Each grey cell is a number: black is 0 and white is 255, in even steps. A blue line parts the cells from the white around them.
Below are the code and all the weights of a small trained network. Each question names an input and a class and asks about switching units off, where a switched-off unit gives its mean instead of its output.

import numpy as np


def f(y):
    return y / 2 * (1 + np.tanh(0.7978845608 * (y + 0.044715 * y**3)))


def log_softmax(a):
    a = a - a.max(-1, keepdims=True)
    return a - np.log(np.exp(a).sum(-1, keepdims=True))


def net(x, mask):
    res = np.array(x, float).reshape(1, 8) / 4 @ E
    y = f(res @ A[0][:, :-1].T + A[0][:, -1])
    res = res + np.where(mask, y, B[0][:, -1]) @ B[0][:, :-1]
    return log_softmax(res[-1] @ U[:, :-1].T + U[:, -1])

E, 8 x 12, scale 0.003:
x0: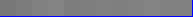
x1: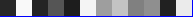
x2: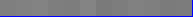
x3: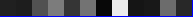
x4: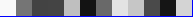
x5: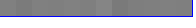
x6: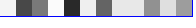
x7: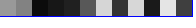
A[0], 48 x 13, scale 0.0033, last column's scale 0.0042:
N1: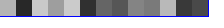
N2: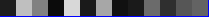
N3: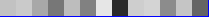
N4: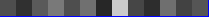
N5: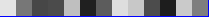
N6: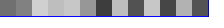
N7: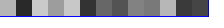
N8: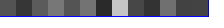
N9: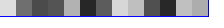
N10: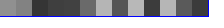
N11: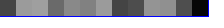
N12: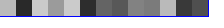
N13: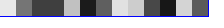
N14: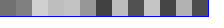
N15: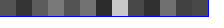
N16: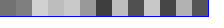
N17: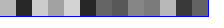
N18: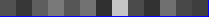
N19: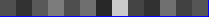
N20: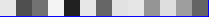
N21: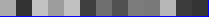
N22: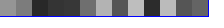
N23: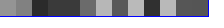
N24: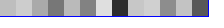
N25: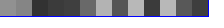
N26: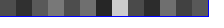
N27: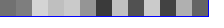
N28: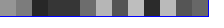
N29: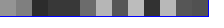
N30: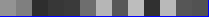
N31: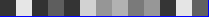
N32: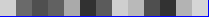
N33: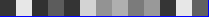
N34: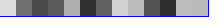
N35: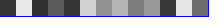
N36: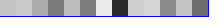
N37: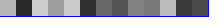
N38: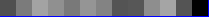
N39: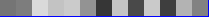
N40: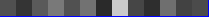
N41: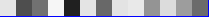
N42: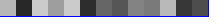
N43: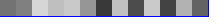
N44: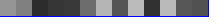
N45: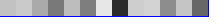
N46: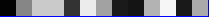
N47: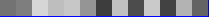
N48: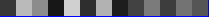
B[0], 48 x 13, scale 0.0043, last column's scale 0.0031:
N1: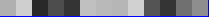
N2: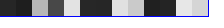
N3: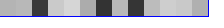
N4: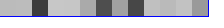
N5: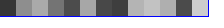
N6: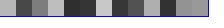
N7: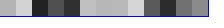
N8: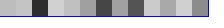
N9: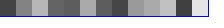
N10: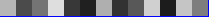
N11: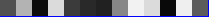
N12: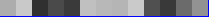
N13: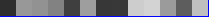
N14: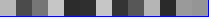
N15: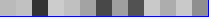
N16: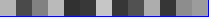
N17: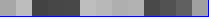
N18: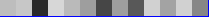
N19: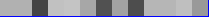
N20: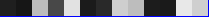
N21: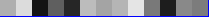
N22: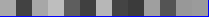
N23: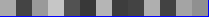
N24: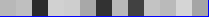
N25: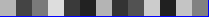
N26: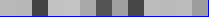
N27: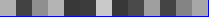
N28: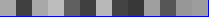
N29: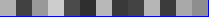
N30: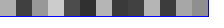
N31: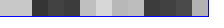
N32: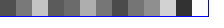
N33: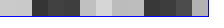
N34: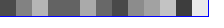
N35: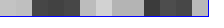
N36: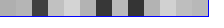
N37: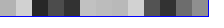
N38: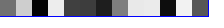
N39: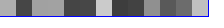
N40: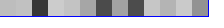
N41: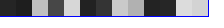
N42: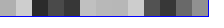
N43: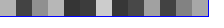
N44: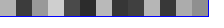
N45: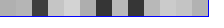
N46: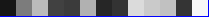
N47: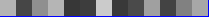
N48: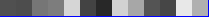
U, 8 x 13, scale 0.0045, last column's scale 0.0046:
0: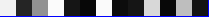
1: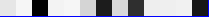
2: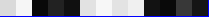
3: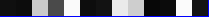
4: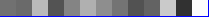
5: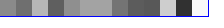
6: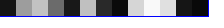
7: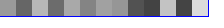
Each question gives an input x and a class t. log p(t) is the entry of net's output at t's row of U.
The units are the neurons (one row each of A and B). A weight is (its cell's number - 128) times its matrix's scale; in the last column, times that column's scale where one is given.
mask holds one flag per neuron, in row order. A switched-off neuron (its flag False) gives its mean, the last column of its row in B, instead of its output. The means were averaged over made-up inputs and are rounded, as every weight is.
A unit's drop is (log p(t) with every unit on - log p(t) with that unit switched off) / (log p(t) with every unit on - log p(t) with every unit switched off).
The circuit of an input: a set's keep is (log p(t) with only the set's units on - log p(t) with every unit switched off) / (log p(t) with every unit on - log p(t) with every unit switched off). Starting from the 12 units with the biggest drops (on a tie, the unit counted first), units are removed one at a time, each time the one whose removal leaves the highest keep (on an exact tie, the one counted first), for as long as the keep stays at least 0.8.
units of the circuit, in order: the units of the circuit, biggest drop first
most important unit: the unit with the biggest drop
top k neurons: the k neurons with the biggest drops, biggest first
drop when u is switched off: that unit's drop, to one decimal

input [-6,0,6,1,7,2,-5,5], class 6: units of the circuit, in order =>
[N13; N5; N9]
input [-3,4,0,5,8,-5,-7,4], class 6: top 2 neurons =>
[N13; N5]
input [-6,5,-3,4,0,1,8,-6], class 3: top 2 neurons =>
[N20; N41]
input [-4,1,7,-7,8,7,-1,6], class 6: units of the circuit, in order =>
[N13; N5]
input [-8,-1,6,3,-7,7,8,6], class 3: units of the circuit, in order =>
[N20; N41]
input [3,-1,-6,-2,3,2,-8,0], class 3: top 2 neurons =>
[N2; N48]
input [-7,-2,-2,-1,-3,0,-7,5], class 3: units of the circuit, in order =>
[N2; N48]
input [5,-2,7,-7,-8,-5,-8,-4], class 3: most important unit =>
N2
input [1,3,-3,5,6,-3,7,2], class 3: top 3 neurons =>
[N20; N41; N46]
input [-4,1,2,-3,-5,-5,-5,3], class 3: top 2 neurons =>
[N2; N48]
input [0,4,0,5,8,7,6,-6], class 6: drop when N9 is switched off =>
0.2
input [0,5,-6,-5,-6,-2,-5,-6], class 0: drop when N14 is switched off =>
0.3
